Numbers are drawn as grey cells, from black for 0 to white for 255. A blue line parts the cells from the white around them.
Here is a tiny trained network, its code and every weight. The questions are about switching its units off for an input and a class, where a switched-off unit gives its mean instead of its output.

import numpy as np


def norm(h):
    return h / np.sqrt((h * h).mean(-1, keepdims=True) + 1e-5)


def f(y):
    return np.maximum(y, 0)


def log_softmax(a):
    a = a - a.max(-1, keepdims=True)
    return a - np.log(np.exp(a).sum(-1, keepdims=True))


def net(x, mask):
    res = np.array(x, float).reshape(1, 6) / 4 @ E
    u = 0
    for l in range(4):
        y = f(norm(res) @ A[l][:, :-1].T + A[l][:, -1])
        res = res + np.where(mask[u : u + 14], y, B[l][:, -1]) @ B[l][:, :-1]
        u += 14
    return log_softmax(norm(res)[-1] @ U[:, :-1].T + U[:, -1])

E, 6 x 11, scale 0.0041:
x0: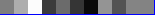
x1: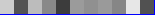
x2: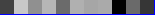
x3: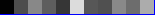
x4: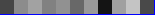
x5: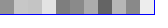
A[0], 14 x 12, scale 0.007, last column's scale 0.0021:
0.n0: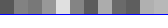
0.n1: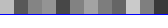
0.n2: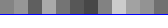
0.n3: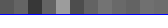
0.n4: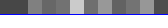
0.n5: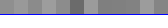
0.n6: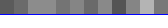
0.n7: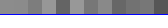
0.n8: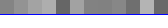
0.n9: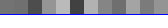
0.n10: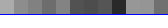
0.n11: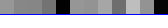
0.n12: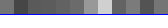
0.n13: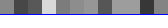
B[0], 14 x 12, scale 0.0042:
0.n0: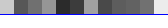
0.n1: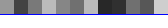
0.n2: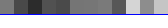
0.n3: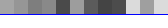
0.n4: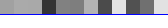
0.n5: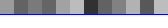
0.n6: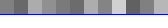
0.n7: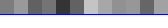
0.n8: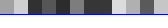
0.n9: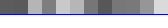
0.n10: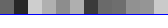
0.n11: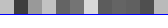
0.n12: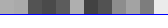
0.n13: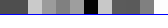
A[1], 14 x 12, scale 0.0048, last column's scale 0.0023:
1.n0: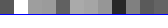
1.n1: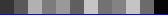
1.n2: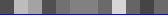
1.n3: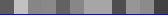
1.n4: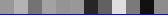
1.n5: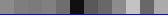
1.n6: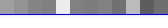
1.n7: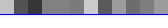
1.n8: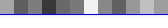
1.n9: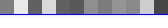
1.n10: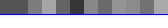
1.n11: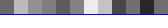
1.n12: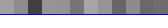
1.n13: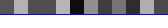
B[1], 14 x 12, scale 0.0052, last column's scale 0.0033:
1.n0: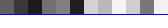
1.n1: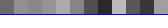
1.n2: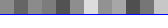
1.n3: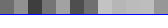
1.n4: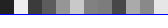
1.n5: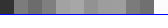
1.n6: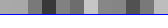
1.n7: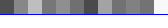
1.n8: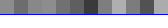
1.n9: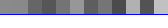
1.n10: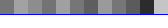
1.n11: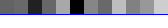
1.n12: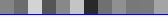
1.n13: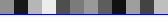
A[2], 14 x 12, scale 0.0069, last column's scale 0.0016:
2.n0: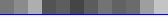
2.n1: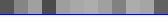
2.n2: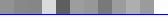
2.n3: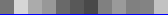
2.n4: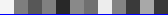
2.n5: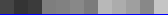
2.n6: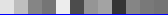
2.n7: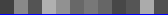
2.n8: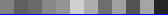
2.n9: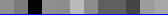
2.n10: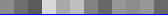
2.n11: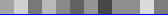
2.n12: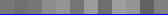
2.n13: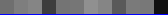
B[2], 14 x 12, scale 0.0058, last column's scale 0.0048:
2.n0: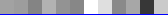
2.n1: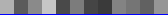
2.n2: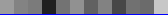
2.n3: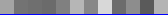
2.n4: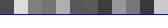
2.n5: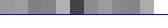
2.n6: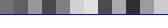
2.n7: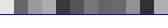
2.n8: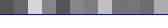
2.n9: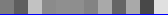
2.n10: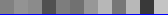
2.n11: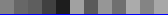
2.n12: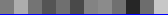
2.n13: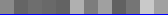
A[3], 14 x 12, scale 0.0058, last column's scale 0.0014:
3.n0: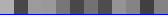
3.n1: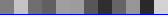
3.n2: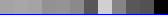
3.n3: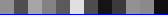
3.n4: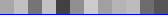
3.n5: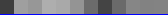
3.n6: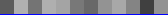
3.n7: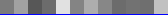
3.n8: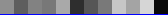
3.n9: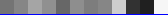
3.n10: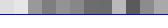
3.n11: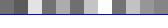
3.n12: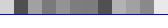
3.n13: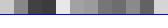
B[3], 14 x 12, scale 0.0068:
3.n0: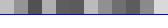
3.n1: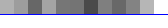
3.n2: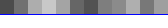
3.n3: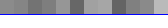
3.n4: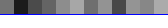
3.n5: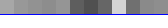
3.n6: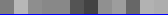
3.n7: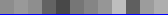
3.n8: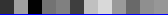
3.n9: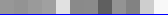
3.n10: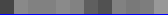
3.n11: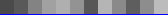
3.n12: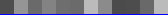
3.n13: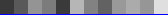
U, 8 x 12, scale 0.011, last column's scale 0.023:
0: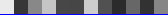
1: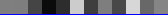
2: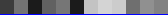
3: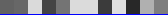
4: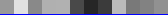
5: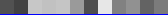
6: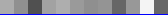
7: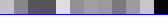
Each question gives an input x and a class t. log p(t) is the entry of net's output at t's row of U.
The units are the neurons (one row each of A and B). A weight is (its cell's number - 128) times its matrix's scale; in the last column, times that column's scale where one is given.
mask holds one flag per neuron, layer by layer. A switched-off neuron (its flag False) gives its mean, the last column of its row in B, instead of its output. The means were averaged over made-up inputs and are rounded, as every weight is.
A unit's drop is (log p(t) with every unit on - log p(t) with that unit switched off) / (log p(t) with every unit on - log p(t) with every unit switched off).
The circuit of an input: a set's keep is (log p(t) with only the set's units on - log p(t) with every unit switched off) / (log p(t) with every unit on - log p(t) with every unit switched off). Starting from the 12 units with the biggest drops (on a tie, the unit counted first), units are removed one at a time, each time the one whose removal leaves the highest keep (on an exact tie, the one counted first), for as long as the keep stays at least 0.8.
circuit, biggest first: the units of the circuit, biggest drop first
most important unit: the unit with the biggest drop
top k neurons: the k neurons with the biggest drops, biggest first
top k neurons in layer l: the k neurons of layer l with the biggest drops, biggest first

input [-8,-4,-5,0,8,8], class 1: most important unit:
2.n11
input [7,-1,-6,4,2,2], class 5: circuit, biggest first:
2.n0; 3.n11
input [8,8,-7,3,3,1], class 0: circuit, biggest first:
0.n11; 3.n0
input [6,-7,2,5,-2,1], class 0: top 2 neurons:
1.n13; 0.n0
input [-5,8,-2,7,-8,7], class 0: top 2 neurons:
0.n11; 0.n1
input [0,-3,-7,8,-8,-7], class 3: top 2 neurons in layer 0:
0.n4; 0.n2
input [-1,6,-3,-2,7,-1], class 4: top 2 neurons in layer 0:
0.n0; 0.n3
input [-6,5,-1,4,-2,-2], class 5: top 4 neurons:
0.n13; 0.n0; 2.n8; 0.n3
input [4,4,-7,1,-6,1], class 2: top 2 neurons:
3.n8; 0.n2
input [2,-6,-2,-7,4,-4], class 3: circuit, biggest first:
2.n6; 3.n13
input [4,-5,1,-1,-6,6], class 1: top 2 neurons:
0.n8; 2.n11
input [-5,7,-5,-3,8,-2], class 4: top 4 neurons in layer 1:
1.n1; 1.n10; 1.n13; 1.n5
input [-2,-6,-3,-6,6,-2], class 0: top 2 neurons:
1.n13; 2.n7
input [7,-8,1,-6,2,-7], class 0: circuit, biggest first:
1.n13
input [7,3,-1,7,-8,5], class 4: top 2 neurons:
2.n4; 2.n6
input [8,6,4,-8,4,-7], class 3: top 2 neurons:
2.n6; 1.n6
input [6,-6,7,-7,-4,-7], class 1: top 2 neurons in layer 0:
0.n12; 0.n3
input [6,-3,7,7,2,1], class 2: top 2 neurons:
1.n0; 0.n9
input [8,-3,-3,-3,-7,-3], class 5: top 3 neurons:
2.n0; 0.n10; 2.n3
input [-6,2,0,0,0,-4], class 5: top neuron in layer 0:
0.n13
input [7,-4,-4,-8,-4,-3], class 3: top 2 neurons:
2.n6; 0.n13
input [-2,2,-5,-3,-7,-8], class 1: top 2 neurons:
0.n12; 3.n13
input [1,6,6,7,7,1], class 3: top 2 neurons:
1.n2; 0.n4
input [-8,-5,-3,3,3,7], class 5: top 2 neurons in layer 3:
3.n11; 3.n13
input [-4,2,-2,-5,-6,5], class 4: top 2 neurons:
2.n4; 1.n7
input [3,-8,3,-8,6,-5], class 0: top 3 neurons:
1.n13; 2.n7; 0.n0
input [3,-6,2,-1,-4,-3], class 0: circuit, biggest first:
0.n0
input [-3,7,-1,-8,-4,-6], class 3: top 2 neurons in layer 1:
1.n6; 1.n13
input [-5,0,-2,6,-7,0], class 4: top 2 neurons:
2.n4; 2.n6
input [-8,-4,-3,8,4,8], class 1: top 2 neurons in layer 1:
1.n5; 1.n9
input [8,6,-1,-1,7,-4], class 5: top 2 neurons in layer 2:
2.n4; 2.n0
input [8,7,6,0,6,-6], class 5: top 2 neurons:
0.n10; 0.n0
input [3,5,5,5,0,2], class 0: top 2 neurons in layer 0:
0.n11; 0.n1
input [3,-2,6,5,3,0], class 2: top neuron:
1.n0
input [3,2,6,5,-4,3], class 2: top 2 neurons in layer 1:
1.n11; 1.n0
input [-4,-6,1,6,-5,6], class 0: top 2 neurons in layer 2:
2.n7; 2.n9
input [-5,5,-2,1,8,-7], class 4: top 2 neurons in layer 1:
1.n1; 1.n9
